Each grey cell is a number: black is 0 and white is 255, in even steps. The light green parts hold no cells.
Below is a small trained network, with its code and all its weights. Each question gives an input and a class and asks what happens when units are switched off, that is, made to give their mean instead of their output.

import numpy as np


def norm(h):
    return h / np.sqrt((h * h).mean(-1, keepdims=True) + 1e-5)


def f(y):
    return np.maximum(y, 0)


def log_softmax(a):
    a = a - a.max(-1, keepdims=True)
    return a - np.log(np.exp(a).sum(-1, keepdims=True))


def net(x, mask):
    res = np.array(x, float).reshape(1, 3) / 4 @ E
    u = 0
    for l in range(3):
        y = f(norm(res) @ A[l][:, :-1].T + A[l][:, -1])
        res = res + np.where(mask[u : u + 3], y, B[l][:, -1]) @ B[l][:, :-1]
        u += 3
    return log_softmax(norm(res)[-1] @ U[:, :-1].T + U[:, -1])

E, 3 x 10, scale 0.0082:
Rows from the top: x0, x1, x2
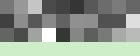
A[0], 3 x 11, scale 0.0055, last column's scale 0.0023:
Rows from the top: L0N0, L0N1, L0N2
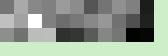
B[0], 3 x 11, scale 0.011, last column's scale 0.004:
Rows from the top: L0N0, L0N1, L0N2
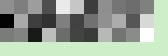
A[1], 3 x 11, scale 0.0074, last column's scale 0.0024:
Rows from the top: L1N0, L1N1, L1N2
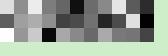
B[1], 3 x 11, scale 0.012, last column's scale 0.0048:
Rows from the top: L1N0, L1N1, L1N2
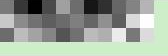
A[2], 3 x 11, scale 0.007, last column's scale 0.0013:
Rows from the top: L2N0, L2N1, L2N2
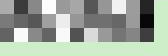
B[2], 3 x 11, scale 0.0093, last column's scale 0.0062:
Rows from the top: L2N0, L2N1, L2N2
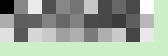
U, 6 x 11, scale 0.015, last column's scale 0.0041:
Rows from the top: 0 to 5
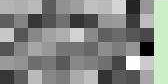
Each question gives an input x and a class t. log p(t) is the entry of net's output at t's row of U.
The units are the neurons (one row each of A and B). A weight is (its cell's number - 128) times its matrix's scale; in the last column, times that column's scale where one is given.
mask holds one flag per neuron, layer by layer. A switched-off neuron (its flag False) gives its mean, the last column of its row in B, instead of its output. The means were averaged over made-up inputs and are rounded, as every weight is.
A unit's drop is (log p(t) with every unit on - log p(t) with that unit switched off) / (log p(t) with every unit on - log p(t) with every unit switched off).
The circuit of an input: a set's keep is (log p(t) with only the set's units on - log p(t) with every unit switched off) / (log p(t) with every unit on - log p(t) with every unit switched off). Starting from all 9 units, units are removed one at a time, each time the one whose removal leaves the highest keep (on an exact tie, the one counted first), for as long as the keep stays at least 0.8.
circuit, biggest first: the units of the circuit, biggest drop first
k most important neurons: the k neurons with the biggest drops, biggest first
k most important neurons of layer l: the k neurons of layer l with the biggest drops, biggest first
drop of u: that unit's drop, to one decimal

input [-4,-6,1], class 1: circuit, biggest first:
L2N2
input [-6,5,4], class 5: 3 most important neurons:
L2N0, L1N0, L0N1
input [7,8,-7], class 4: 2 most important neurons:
L1N1, L2N0
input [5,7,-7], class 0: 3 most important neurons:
L0N2, L2N2, L1N2
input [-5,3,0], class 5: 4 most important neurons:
L0N1, L1N1, L1N0, L2N2
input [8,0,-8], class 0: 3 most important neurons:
L1N2, L2N2, L0N2
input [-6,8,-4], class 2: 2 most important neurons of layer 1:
L1N1, L1N0
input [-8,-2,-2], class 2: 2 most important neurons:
L1N2, L2N1
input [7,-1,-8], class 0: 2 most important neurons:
L1N2, L2N2
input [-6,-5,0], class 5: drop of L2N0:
0.7
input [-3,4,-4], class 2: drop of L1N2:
0.3
